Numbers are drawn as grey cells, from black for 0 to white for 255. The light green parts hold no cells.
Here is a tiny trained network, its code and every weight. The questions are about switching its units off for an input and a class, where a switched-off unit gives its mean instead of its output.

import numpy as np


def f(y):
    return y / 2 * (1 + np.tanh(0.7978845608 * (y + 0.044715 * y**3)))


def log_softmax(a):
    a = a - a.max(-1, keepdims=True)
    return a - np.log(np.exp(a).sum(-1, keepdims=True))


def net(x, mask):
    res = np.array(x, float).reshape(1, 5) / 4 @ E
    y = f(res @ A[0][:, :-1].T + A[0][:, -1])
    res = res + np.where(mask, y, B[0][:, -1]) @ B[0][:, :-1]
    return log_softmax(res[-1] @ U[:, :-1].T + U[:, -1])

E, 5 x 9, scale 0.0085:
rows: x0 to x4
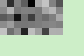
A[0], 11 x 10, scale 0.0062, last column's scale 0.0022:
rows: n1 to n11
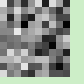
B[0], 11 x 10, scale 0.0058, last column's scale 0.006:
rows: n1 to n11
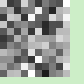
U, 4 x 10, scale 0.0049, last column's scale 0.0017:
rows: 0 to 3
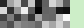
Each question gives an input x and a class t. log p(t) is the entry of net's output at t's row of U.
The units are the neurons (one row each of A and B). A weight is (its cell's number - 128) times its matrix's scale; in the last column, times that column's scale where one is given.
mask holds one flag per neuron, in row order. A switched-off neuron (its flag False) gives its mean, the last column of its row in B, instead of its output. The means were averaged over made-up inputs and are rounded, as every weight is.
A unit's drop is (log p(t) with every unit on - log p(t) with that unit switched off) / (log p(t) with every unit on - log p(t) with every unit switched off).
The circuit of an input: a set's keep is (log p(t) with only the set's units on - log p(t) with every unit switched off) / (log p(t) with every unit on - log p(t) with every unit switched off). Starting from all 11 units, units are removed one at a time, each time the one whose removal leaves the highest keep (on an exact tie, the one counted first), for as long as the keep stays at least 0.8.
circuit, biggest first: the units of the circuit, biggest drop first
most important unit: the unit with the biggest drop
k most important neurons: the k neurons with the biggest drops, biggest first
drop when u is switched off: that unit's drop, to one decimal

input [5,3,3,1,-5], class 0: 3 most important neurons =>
(n3 n1 n11)
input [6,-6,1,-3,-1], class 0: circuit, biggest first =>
(n3 n11)
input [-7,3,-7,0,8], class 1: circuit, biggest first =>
(n1 n4)
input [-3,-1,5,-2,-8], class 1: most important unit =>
n10
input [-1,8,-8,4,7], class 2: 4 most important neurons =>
(n9 n2 n5 n10)
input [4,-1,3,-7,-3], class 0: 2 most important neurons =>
(n3 n1)
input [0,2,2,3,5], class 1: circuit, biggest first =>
(n1 n3 n4)
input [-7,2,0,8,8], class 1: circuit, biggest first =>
(n1 n4)
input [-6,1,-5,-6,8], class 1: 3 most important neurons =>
(n1 n4 n3)
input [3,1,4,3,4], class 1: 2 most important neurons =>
(n1 n6)
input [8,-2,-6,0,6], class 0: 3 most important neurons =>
(n3 n11 n10)
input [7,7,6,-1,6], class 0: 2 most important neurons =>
(n3 n11)
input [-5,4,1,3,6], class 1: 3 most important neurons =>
(n1 n3 n4)
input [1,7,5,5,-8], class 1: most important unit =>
n10
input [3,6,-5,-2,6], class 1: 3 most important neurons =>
(n1 n4 n6)
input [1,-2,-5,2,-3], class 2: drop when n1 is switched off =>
0.2
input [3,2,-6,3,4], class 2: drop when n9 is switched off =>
0.3
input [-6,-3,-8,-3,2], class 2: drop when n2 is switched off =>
0.2
